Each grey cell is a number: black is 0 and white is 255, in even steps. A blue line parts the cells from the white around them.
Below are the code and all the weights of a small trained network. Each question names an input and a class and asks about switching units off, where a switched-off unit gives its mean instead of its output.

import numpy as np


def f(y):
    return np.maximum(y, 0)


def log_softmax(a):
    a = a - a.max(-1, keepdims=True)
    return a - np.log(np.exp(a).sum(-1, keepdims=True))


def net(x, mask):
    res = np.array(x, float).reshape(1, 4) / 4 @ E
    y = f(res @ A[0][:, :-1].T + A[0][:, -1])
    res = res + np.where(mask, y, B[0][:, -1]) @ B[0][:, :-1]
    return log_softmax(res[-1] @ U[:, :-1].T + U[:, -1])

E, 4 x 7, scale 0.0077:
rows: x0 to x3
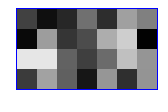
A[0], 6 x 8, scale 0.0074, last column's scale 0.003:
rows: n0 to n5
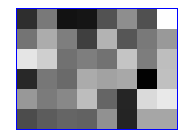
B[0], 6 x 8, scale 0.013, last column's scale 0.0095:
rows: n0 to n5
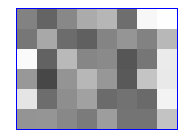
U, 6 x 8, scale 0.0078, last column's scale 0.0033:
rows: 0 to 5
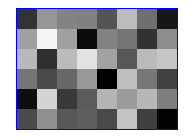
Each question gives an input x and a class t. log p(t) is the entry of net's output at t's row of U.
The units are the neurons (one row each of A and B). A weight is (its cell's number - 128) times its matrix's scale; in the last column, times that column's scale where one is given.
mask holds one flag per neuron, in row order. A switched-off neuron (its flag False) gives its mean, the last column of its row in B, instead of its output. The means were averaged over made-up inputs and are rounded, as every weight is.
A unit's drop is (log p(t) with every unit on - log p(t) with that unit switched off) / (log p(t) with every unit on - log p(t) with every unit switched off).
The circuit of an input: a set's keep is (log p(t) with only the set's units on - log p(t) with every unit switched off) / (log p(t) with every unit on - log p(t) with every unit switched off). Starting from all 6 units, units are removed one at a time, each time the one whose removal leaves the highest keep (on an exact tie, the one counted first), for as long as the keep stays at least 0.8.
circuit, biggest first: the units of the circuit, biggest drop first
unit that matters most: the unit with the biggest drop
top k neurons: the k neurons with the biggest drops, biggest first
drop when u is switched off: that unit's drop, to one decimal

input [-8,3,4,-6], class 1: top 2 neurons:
[n0 n3]
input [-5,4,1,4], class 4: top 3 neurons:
[n4 n1 n2]
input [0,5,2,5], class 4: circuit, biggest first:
[n2]
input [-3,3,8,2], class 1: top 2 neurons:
[n3 n1]
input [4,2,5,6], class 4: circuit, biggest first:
[n4 n2]
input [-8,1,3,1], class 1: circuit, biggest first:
[n0 n3]
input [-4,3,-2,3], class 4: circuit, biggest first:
[n2 n4]
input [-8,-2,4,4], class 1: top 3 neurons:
[n0 n3 n1]
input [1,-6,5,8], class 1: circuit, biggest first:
[n3 n0]
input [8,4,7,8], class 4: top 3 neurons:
[n2 n4 n1]
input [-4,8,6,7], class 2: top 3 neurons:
[n0 n3 n2]
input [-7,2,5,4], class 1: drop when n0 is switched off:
0.0
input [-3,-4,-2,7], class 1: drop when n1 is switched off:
0.1
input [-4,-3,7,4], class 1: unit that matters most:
n0
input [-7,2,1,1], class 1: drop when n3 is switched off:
0.1
